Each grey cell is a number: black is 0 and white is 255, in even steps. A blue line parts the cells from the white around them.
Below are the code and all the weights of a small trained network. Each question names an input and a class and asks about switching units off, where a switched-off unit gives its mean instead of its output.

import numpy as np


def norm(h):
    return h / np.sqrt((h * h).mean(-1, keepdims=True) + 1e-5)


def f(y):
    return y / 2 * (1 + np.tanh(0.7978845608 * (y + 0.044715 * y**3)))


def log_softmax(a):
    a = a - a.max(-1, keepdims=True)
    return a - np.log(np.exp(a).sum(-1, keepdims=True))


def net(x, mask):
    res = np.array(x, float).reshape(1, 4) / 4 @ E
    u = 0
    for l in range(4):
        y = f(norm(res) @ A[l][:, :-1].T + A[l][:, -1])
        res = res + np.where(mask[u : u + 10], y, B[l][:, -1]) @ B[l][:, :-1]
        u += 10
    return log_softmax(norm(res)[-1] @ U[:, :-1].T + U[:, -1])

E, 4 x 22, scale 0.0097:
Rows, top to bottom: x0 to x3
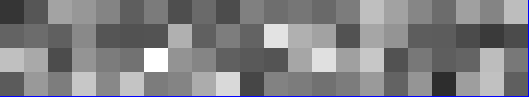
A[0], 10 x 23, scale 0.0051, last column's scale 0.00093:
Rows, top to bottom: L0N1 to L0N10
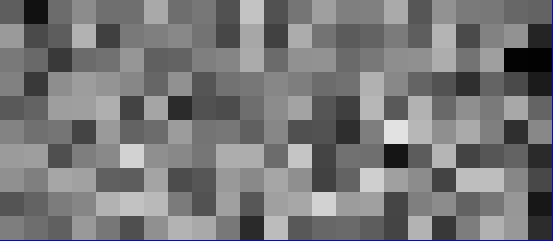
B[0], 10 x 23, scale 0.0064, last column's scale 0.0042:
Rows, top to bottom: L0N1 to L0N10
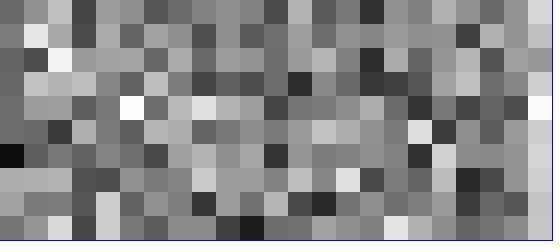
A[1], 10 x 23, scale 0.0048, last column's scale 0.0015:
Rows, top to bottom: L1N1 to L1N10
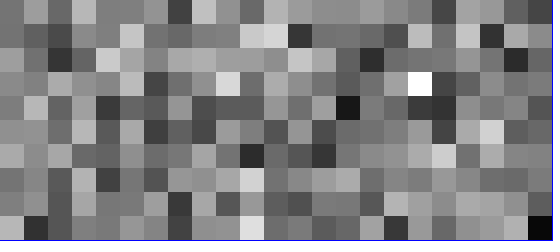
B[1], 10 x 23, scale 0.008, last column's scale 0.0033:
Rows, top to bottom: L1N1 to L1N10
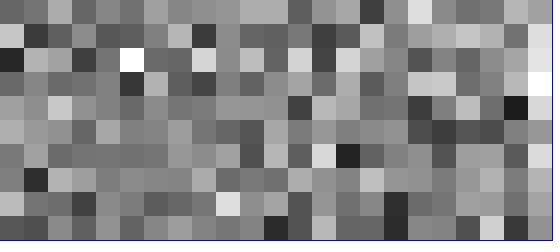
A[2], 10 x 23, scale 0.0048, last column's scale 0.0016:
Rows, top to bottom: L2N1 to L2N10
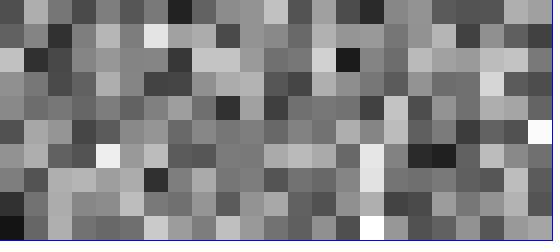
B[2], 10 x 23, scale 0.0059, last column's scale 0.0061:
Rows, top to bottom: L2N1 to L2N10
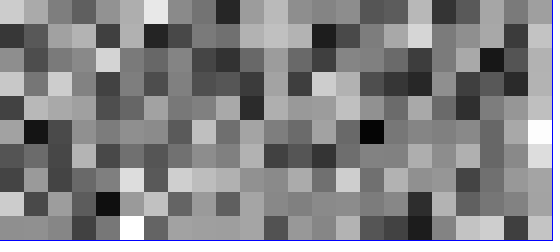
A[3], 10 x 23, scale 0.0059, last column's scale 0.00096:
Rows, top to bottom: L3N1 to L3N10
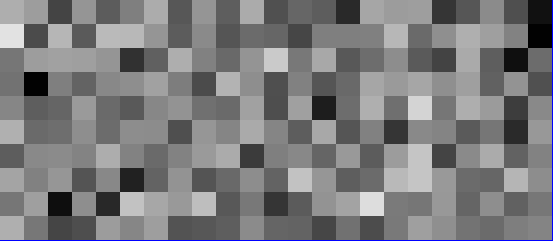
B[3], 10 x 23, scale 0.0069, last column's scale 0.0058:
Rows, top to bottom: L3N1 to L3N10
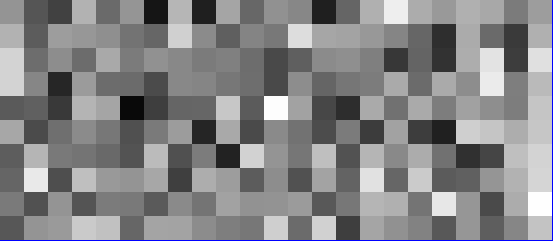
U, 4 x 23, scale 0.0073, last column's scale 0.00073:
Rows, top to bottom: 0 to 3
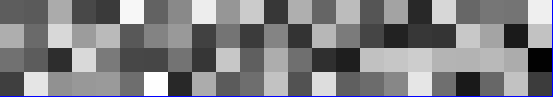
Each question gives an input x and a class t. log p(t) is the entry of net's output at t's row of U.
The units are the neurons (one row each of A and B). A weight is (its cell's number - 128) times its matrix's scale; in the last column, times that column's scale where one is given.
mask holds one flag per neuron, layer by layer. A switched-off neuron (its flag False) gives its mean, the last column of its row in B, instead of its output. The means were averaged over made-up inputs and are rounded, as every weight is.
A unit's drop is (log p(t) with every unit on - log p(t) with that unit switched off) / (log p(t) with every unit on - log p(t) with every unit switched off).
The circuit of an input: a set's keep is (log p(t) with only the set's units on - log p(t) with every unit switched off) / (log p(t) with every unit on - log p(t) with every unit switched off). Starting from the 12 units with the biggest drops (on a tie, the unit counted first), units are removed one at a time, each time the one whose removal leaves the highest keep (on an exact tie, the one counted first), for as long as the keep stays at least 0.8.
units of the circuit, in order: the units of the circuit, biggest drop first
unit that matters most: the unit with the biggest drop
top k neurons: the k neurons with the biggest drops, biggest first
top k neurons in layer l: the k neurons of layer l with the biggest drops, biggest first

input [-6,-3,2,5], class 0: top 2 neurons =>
(L1N3, L0N7)
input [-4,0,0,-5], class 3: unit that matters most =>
L0N2
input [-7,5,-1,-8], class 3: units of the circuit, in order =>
(L3N8, L2N10)
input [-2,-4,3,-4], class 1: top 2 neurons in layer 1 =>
(L1N9, L1N4)
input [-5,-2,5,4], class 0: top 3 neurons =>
(L1N3, L0N7, L0N2)
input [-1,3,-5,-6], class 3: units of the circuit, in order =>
(L3N8, L2N1)
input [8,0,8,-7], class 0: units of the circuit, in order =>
(L0N5, L2N10)
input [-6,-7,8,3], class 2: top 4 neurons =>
(L2N7, L2N2, L3N9, L1N5)
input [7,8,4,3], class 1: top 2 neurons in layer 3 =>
(L3N3, L3N6)
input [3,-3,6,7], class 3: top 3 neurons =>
(L1N1, L3N7, L0N10)
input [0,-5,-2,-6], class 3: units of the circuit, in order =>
(L2N10, L3N8)
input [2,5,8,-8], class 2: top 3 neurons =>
(L2N7, L2N2, L3N1)
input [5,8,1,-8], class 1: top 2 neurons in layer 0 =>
(L0N4, L0N8)
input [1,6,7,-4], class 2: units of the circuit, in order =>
(L2N2)
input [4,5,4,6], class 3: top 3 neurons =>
(L0N10, L0N8, L3N7)
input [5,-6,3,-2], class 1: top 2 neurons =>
(L1N3, L1N7)
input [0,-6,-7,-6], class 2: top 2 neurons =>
(L1N2, L0N6)
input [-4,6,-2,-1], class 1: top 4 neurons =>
(L0N4, L1N5, L0N5, L3N3)
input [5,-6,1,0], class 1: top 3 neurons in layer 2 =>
(L2N4, L2N3, L2N7)
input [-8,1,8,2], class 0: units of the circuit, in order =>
(L1N3)
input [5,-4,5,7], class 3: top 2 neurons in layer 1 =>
(L1N1, L1N3)
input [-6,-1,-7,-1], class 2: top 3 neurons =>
(L1N2, L0N5, L0N6)
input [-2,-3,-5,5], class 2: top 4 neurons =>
(L1N2, L0N2, L3N4, L0N1)
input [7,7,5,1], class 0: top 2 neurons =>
(L0N5, L0N8)
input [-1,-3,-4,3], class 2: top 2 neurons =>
(L1N2, L1N4)
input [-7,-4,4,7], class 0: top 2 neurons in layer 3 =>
(L3N9, L3N8)
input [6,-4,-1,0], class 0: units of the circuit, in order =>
(L0N5)
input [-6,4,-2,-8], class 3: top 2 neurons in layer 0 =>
(L0N5, L0N2)
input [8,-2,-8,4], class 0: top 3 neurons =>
(L0N5, L0N8, L2N8)
